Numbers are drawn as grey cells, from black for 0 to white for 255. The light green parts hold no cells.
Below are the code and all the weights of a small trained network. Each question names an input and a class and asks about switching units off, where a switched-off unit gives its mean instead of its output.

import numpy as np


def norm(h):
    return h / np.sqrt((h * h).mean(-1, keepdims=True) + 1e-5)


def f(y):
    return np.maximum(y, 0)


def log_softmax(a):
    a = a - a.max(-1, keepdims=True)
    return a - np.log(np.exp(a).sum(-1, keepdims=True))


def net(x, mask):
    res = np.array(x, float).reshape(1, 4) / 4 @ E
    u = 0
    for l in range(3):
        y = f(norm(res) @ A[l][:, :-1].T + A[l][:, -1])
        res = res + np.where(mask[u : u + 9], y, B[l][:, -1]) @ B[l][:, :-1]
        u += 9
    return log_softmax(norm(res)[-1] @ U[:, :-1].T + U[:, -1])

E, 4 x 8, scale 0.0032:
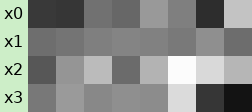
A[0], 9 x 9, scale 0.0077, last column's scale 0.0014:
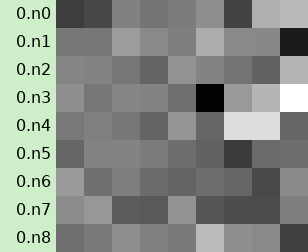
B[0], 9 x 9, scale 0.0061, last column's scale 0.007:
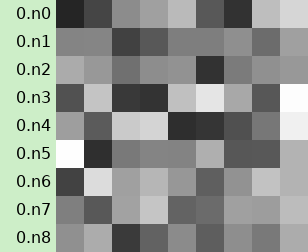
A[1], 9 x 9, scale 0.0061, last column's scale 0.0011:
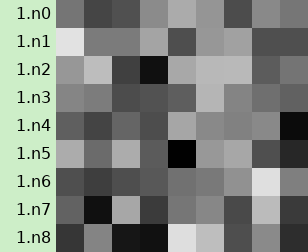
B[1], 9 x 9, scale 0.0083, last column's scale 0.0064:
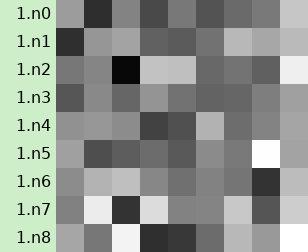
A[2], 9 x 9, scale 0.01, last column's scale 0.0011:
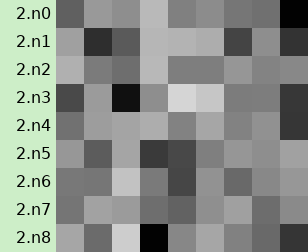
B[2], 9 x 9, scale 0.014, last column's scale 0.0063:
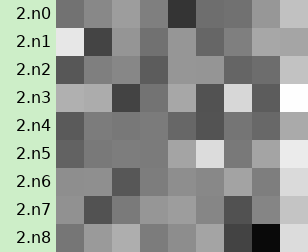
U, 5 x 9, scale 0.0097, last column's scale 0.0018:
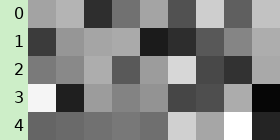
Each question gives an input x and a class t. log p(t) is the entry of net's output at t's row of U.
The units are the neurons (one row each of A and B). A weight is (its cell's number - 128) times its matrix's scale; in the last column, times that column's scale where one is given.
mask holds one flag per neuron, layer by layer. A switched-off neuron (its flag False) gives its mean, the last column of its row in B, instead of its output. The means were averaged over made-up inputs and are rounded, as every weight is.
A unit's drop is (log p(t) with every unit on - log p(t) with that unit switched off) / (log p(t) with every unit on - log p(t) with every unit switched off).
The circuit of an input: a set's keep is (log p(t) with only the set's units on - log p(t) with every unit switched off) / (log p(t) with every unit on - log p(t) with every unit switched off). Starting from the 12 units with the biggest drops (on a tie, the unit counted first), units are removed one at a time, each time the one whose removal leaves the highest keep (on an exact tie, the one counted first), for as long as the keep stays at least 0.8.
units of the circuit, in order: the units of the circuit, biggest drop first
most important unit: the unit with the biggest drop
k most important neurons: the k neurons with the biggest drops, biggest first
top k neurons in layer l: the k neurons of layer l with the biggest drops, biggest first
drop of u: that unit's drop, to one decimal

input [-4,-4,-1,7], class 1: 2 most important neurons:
0.n3, 1.n8
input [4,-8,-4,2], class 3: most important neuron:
0.n5
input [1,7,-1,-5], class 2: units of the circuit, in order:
0.n3, 1.n8, 2.n8
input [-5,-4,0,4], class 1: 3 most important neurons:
0.n3, 1.n8, 1.n2
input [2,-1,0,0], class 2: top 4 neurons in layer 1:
1.n0, 1.n2, 1.n8, 1.n4
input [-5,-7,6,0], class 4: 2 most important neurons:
0.n3, 0.n4
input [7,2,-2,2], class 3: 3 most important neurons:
0.n3, 0.n5, 2.n1
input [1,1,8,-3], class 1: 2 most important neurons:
1.n8, 2.n3
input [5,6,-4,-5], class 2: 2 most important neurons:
0.n3, 2.n8
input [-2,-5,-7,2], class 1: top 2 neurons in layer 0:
0.n6, 0.n0
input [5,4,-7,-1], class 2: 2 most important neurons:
0.n4, 0.n3
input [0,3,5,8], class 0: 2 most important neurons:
0.n0, 1.n2
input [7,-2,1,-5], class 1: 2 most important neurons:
0.n4, 1.n7
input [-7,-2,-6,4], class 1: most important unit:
0.n6
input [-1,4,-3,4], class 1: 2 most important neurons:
0.n6, 1.n8
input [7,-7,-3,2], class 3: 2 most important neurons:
0.n3, 0.n5
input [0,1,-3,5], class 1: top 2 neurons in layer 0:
0.n6, 0.n0
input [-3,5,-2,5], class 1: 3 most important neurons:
0.n6, 0.n3, 1.n8
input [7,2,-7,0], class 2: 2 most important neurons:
0.n4, 0.n3
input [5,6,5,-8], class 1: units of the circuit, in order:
0.n4
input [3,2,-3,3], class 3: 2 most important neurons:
0.n5, 2.n1
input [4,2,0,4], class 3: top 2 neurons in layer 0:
0.n3, 0.n5
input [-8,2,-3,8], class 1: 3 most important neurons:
0.n3, 0.n6, 1.n8
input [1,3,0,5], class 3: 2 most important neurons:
0.n3, 1.n8
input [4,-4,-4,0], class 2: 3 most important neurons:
0.n4, 0.n3, 2.n8
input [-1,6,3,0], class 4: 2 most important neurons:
0.n0, 0.n3
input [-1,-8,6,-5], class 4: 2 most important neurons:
0.n4, 0.n0
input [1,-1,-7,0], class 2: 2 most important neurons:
0.n4, 0.n3
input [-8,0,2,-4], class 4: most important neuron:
0.n4
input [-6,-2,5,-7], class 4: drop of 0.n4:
1.3
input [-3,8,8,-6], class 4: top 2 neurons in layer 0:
0.n4, 0.n0
